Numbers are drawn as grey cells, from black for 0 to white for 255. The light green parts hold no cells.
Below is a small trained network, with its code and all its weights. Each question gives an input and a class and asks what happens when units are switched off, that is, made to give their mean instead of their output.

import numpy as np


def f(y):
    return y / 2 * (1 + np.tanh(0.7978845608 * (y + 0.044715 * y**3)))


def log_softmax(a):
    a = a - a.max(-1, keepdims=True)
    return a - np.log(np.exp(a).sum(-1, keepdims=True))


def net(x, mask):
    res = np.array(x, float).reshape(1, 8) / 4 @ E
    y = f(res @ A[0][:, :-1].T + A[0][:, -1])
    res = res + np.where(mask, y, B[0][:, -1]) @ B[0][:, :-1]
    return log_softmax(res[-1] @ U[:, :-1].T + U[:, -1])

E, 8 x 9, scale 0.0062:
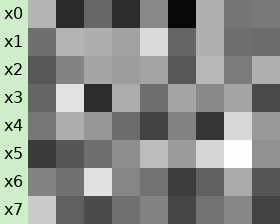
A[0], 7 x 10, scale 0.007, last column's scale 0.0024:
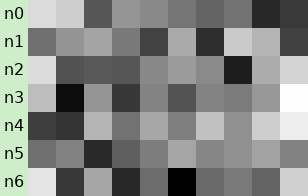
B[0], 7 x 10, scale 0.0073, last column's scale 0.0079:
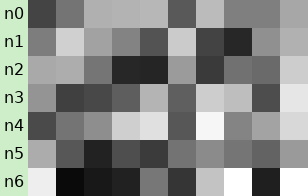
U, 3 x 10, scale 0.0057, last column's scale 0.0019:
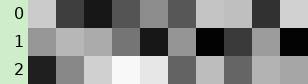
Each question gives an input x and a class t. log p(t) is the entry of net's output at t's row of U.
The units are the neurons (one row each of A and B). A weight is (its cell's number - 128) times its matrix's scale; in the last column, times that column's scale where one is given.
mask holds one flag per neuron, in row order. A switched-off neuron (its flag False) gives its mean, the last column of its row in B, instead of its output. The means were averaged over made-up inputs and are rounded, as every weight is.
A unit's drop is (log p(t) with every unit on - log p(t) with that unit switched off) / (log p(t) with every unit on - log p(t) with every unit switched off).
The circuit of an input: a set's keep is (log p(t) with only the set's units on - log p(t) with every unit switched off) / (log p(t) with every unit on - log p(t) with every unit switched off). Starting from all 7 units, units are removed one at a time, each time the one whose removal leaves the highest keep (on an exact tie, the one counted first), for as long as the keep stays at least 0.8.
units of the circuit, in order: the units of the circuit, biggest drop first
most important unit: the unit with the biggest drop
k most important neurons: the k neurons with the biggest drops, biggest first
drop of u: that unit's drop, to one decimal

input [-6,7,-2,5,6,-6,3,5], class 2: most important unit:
n0
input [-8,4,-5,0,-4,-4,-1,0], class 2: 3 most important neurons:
[n0, n6, n2]
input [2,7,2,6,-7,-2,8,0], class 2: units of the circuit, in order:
[n6, n3]
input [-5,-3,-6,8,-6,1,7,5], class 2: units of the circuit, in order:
[n6, n0]
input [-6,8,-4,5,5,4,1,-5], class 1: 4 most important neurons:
[n4, n1, n3, n0]
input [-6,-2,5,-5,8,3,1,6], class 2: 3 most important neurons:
[n2, n6, n5]
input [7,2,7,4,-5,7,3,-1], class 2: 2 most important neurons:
[n4, n6]
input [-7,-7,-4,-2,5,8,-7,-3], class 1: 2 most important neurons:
[n1, n6]
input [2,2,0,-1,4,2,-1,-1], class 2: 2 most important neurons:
[n6, n2]
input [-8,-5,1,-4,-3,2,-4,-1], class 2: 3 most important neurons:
[n6, n2, n4]
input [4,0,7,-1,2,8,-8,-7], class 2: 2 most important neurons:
[n4, n6]
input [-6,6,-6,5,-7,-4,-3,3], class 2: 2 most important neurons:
[n0, n6]
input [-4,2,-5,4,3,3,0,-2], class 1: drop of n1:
0.1
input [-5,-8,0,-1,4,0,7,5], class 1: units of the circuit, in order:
[n1]
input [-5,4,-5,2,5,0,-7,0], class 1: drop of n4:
0.2
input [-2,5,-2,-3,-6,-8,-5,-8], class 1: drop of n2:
0.2
